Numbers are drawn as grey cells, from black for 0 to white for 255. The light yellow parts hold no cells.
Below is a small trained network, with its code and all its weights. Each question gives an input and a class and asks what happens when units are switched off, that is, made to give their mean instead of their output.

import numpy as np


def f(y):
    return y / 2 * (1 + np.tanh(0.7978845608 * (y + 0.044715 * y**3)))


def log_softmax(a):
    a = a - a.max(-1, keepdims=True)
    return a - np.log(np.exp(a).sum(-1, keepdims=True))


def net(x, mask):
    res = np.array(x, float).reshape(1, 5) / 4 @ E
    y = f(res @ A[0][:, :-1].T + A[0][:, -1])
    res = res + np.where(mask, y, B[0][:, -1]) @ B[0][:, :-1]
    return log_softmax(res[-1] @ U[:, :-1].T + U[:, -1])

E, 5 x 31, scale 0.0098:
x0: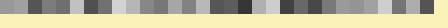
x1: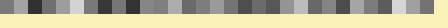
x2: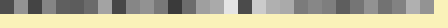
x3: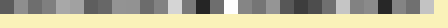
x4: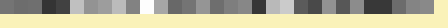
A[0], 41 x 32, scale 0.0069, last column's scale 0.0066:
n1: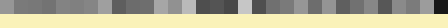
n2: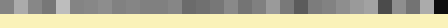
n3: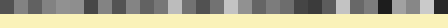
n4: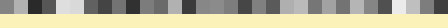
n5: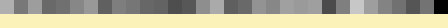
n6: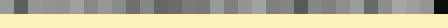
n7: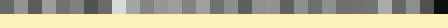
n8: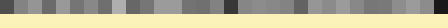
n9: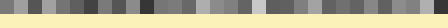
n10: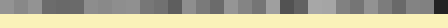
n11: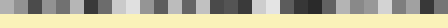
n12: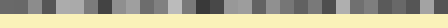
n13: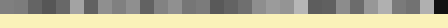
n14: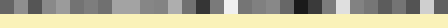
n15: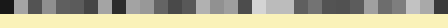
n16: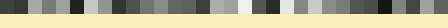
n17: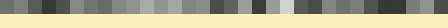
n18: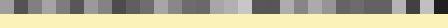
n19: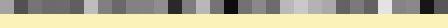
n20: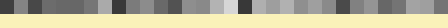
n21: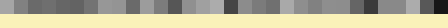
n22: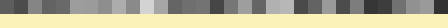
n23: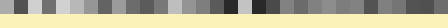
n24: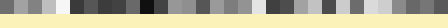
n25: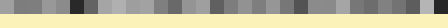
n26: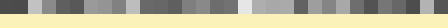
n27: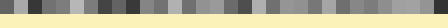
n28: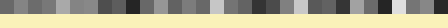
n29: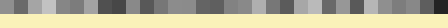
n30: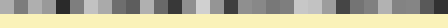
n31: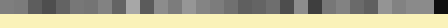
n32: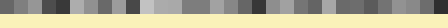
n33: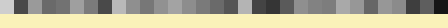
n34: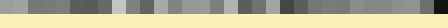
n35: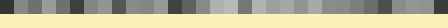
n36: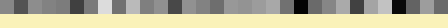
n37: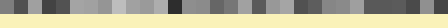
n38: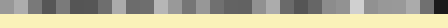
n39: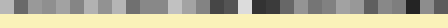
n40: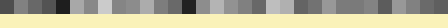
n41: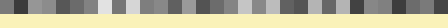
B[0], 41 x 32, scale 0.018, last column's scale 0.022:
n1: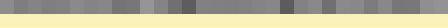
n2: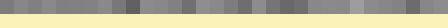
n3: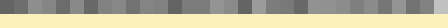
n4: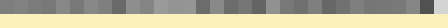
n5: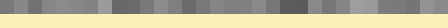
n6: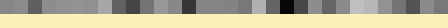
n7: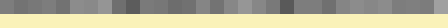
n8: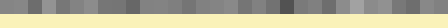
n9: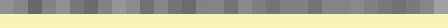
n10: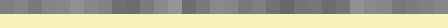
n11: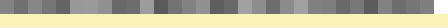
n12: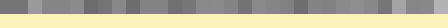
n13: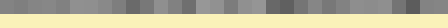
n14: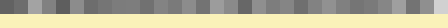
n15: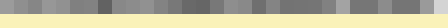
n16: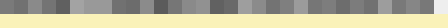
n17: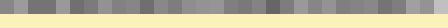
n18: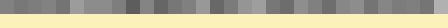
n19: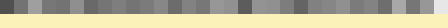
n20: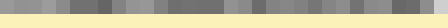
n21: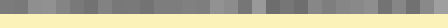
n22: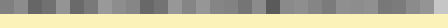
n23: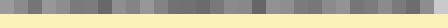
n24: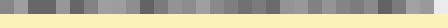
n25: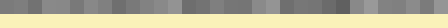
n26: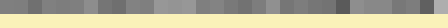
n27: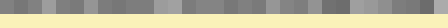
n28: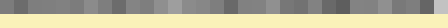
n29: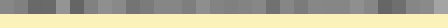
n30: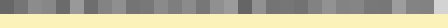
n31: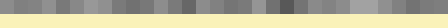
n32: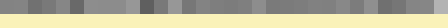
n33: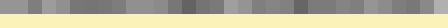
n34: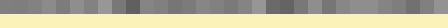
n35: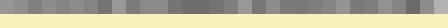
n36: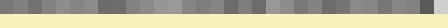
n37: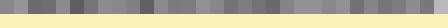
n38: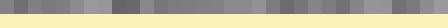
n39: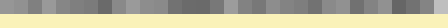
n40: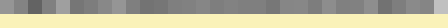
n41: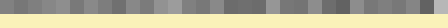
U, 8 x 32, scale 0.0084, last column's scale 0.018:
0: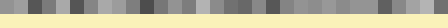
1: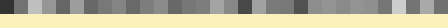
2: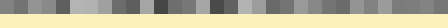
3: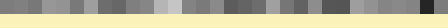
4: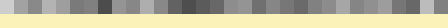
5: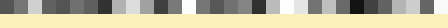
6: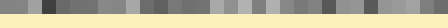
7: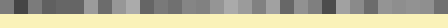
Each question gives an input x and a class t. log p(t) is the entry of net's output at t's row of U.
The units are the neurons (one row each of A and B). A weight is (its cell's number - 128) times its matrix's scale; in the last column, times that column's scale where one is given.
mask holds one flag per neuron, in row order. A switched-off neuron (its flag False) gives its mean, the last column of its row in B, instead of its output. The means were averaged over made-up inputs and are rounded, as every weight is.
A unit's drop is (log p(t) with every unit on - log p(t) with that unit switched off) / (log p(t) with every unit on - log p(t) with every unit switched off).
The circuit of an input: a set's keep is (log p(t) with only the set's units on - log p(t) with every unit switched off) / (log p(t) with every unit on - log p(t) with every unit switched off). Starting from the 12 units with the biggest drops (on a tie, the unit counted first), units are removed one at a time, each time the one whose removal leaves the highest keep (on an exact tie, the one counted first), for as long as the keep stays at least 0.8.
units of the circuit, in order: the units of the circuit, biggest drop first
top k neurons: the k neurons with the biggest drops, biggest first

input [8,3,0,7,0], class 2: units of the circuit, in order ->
[n11]
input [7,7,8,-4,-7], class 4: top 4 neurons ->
[n15, n20, n16, n22]
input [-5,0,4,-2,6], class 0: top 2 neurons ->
[n11, n22]
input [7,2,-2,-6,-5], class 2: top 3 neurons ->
[n11, n14, n3]
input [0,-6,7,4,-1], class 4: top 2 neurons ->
[n15, n20]
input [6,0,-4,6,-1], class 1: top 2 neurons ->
[n14, n16]
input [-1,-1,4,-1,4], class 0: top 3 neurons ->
[n23, n22, n39]
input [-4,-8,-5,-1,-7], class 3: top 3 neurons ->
[n41, n36, n26]
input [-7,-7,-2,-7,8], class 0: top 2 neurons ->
[n37, n22]
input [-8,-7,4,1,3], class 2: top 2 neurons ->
[n16, n18]
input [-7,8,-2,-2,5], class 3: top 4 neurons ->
[n4, n28, n11, n27]
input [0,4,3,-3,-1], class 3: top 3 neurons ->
[n11, n14, n27]
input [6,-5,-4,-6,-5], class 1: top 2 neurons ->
[n19, n16]
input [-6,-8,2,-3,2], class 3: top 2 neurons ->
[n41, n36]
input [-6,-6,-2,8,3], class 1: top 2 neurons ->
[n14, n3]
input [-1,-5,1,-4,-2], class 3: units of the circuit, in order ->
[n36]
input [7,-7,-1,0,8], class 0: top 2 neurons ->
[n37, n22]
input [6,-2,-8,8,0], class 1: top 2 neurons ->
[n14, n12]
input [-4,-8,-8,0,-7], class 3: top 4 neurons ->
[n41, n26, n36, n15]
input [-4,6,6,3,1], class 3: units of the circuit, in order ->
[n4]
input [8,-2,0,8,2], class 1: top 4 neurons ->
[n14, n3, n16, n12]
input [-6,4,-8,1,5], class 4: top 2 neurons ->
[n23, n39]
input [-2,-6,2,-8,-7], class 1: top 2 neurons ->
[n19, n30]
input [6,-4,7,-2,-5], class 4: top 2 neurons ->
[n15, n16]
